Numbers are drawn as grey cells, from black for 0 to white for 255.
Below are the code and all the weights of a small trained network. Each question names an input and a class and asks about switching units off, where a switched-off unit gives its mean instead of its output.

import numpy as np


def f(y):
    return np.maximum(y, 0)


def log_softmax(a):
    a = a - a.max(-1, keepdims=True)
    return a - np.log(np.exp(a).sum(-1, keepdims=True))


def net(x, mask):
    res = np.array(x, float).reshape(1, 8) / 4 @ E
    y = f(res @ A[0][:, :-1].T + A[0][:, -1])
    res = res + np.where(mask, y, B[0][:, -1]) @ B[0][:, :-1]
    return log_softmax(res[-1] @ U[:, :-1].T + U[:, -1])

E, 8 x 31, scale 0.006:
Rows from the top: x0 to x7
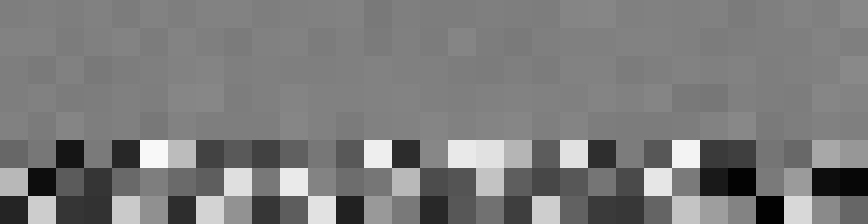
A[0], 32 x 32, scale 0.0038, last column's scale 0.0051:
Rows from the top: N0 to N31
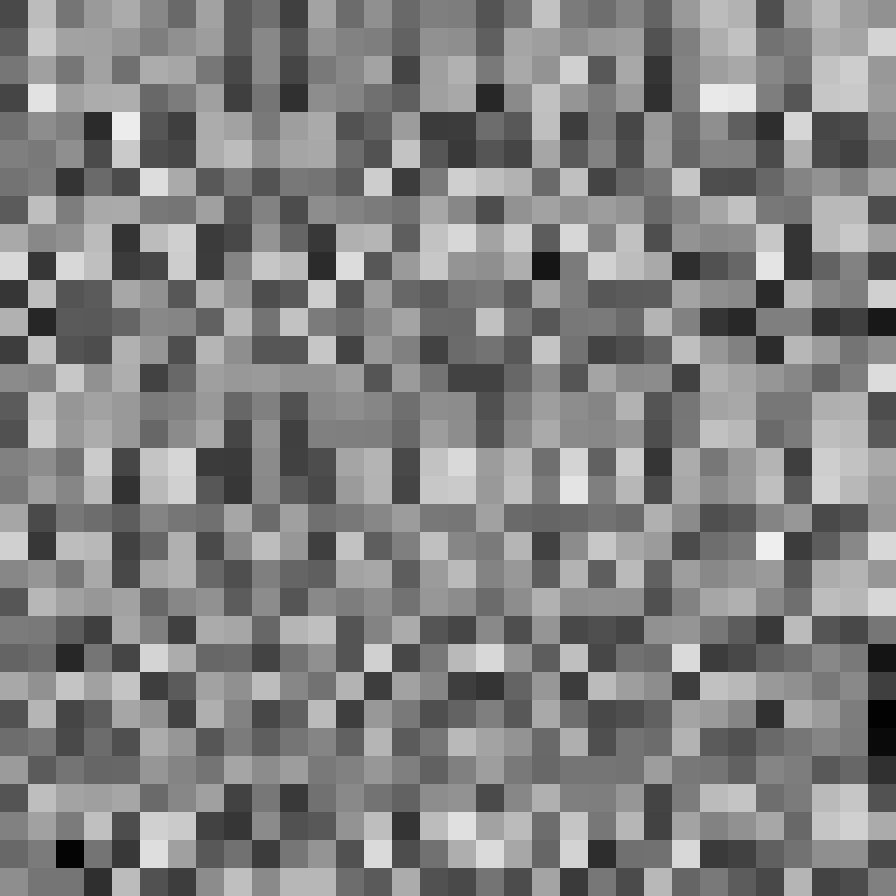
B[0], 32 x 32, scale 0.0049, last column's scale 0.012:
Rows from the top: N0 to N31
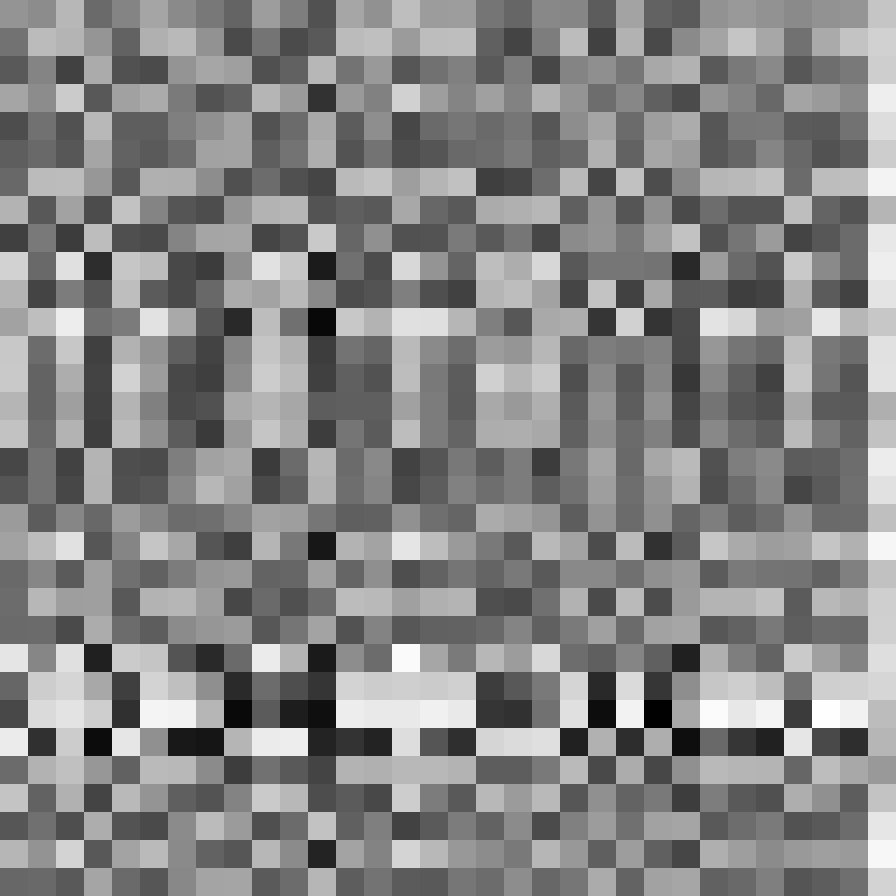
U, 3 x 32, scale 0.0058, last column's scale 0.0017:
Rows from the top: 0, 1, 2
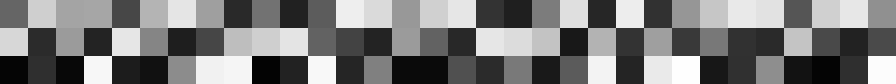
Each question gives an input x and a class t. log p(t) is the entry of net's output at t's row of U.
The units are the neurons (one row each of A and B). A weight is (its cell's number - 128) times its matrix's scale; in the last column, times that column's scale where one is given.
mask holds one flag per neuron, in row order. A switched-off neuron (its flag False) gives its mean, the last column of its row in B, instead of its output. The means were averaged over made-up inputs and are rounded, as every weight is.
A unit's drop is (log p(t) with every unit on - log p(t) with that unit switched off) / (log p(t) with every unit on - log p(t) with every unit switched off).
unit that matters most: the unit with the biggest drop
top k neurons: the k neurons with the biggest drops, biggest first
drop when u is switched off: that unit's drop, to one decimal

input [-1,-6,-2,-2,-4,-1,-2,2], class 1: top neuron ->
(N6)
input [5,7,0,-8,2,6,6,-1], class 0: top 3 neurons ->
(N6 N11 N10)
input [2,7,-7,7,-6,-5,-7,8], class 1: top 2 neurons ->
(N10 N28)
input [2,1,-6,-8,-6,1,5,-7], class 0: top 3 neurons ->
(N19 N10 N11)
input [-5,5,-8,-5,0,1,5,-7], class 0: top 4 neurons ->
(N19 N10 N11 N26)
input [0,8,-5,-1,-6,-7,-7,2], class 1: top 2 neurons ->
(N13 N28)
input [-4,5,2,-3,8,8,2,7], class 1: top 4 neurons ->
(N26 N10 N23 N12)
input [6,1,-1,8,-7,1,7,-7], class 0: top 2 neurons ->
(N11 N19)
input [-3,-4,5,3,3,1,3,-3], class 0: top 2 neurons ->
(N10 N26)
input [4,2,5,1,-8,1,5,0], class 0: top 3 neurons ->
(N10 N13 N26)
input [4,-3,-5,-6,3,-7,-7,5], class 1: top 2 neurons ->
(N28 N13)
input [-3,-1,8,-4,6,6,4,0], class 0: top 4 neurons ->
(N6 N13 N9 N11)
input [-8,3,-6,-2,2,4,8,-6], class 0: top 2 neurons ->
(N11 N19)
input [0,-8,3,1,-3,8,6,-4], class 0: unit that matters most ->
N6
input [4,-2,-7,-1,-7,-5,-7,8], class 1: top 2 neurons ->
(N10 N28)
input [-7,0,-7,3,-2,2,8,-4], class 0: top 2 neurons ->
(N11 N10)
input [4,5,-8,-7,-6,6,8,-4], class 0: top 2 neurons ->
(N11 N6)
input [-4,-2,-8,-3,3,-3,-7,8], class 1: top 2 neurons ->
(N10 N28)
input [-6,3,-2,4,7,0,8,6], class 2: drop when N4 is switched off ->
0.2
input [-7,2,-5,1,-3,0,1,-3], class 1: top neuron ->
(N25)
